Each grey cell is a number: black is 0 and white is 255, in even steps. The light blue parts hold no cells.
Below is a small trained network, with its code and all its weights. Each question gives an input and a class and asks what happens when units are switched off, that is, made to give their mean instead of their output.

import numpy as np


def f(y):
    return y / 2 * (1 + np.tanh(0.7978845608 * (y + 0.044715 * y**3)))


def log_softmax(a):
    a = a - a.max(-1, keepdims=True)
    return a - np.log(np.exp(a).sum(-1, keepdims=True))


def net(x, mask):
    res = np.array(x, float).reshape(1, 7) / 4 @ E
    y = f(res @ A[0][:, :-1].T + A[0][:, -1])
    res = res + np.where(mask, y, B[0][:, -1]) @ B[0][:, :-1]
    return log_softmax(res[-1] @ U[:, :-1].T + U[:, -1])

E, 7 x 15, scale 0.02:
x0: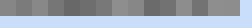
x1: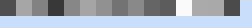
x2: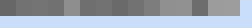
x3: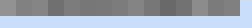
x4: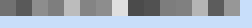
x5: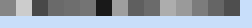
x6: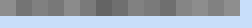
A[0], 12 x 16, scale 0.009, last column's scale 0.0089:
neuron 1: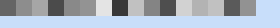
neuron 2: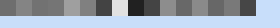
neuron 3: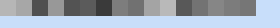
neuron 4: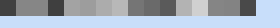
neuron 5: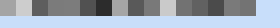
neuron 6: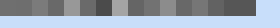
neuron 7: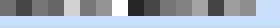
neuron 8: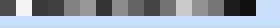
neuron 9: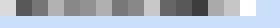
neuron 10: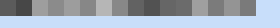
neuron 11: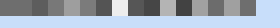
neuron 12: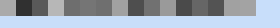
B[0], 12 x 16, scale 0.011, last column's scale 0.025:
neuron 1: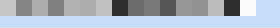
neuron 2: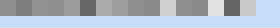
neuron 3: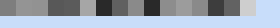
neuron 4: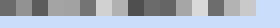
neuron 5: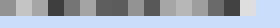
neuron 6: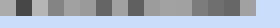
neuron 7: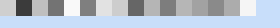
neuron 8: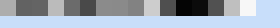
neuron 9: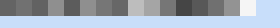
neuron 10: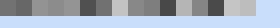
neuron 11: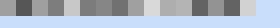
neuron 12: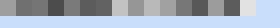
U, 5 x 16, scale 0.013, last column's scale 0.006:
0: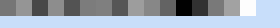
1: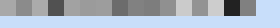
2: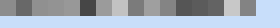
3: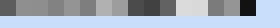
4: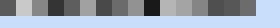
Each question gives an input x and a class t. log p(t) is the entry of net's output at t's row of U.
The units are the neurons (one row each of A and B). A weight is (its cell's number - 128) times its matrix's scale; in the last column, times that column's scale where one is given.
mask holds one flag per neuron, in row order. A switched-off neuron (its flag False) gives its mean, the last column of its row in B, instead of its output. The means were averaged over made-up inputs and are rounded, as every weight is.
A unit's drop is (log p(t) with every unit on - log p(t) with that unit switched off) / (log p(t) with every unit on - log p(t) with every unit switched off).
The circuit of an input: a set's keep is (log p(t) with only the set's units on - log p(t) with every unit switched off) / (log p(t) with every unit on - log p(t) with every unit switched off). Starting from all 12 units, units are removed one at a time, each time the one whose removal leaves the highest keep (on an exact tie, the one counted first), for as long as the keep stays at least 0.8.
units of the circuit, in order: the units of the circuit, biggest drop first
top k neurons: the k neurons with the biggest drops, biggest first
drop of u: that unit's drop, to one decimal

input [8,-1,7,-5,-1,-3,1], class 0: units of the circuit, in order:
[neuron 7]
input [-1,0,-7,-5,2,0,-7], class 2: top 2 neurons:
[neuron 1; neuron 5]
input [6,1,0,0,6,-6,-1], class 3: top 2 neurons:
[neuron 8; neuron 4]
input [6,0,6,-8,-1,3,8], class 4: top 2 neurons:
[neuron 9; neuron 7]
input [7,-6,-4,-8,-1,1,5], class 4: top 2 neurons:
[neuron 8; neuron 3]
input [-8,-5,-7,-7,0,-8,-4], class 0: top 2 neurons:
[neuron 9; neuron 7]
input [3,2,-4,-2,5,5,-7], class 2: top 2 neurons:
[neuron 8; neuron 1]
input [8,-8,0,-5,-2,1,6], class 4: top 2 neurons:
[neuron 8; neuron 3]
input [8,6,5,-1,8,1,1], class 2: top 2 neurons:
[neuron 8; neuron 5]
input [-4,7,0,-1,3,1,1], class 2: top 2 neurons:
[neuron 8; neuron 5]
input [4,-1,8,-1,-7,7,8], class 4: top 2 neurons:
[neuron 5; neuron 3]
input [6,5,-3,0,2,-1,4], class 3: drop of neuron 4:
0.3
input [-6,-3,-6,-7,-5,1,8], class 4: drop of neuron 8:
0.6
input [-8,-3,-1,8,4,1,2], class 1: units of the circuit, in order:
[neuron 8]
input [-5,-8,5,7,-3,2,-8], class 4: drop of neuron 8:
0.1
